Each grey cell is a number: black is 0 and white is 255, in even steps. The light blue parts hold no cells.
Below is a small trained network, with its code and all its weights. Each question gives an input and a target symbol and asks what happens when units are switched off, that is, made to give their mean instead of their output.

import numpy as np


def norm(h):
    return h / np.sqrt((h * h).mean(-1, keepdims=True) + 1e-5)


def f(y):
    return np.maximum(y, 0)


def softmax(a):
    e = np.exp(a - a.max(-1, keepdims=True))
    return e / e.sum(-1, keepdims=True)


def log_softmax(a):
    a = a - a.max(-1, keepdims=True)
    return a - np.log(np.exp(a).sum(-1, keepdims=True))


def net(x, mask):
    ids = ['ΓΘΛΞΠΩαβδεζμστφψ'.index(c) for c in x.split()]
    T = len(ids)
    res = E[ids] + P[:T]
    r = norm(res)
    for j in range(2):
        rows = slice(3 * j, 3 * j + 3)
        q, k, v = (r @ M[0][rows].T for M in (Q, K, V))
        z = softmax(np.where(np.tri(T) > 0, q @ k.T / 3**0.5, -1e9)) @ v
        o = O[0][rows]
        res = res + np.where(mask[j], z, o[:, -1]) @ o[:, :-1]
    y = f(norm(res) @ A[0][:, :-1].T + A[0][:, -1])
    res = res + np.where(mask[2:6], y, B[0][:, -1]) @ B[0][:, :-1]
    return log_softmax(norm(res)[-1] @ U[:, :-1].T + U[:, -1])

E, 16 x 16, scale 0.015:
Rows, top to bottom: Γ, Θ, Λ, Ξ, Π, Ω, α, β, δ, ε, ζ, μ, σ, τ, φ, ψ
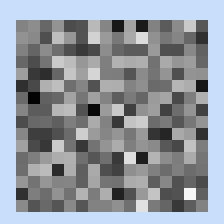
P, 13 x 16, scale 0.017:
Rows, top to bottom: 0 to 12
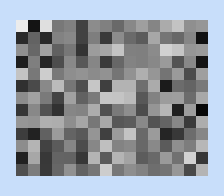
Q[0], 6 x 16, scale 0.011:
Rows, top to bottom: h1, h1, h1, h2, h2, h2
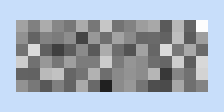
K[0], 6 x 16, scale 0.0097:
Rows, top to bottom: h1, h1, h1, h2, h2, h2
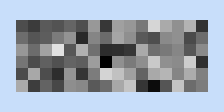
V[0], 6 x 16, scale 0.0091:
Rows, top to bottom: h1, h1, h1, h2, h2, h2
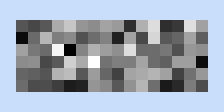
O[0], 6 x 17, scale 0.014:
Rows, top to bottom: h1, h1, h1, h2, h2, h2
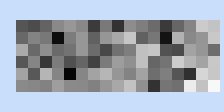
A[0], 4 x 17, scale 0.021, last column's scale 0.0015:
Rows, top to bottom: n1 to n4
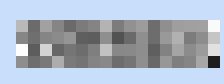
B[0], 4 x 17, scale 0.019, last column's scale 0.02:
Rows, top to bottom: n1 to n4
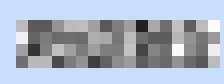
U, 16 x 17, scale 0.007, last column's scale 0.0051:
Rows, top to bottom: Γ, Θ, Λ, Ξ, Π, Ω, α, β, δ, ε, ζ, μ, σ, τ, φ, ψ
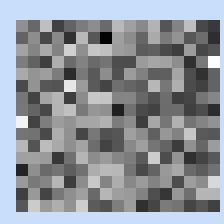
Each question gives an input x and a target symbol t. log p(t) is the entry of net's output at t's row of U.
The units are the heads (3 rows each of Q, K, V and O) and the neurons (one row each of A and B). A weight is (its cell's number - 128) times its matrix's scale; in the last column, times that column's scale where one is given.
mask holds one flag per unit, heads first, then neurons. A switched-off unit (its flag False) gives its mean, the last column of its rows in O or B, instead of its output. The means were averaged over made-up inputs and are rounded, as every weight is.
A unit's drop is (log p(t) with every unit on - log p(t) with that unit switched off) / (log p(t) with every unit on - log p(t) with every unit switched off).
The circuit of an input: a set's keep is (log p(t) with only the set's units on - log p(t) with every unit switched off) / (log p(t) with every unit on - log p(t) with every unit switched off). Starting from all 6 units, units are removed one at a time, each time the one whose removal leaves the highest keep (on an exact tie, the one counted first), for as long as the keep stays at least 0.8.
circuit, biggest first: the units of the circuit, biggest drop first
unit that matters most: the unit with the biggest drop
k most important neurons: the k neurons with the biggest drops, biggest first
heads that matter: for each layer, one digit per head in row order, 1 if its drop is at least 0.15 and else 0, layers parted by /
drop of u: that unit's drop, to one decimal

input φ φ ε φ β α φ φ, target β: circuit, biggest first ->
h2; h1; n1
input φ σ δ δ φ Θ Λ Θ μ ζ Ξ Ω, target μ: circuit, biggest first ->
h2; n3
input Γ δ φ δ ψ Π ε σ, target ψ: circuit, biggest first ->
h1; n4; n3
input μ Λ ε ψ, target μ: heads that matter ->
11
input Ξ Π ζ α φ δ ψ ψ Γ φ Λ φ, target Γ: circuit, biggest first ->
h1; n1; h2
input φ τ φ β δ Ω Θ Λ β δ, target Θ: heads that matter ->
11
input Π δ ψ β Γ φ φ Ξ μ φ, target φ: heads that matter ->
10
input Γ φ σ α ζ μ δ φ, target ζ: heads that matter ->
10
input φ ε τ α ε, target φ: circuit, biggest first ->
h2
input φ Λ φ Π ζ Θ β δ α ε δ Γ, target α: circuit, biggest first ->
h2; n1; n3; h1
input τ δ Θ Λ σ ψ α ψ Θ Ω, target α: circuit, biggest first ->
h2; n1; n3; n4
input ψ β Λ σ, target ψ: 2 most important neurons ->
n3; n4
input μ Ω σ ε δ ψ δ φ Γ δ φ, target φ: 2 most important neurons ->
n3; n2
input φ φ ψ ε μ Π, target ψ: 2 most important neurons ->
n4; n3
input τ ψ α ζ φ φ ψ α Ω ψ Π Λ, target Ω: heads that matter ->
01
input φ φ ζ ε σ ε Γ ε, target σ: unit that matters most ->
h1
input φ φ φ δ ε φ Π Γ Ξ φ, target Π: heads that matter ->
11
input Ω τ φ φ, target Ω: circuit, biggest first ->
h2; n3
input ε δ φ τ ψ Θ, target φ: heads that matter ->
10
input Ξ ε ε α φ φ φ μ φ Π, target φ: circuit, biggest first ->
n3; h1
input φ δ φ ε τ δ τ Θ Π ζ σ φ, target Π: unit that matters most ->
h1
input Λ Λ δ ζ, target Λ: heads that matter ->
01
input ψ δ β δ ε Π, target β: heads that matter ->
11
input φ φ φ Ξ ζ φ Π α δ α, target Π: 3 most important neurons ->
n1; n4; n2
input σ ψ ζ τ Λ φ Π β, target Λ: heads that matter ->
01
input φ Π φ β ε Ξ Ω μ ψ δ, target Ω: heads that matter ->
01
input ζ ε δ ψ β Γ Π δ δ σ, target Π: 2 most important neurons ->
n1; n2
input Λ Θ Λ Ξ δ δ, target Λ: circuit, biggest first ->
h2; n1; n3
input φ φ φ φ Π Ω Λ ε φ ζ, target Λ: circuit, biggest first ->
h2; n1; n3
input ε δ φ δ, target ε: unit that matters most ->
h2
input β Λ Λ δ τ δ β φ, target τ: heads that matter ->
10
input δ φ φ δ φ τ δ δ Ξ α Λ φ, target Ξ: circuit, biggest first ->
h2; h1; n1
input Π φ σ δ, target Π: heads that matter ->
11
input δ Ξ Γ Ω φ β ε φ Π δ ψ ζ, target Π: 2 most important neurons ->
n4; n1
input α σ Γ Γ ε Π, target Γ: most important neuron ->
n1
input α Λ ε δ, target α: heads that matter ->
01
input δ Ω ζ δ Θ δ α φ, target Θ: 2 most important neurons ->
n3; n4
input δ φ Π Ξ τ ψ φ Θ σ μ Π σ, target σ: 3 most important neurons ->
n1; n3; n4
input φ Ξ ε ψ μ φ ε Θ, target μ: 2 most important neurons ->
n3; n1
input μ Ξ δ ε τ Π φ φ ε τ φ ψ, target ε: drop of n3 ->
0.1
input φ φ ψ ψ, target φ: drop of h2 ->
-0.1
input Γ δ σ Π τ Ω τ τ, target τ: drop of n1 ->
0.3
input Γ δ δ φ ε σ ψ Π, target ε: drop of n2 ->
0.0
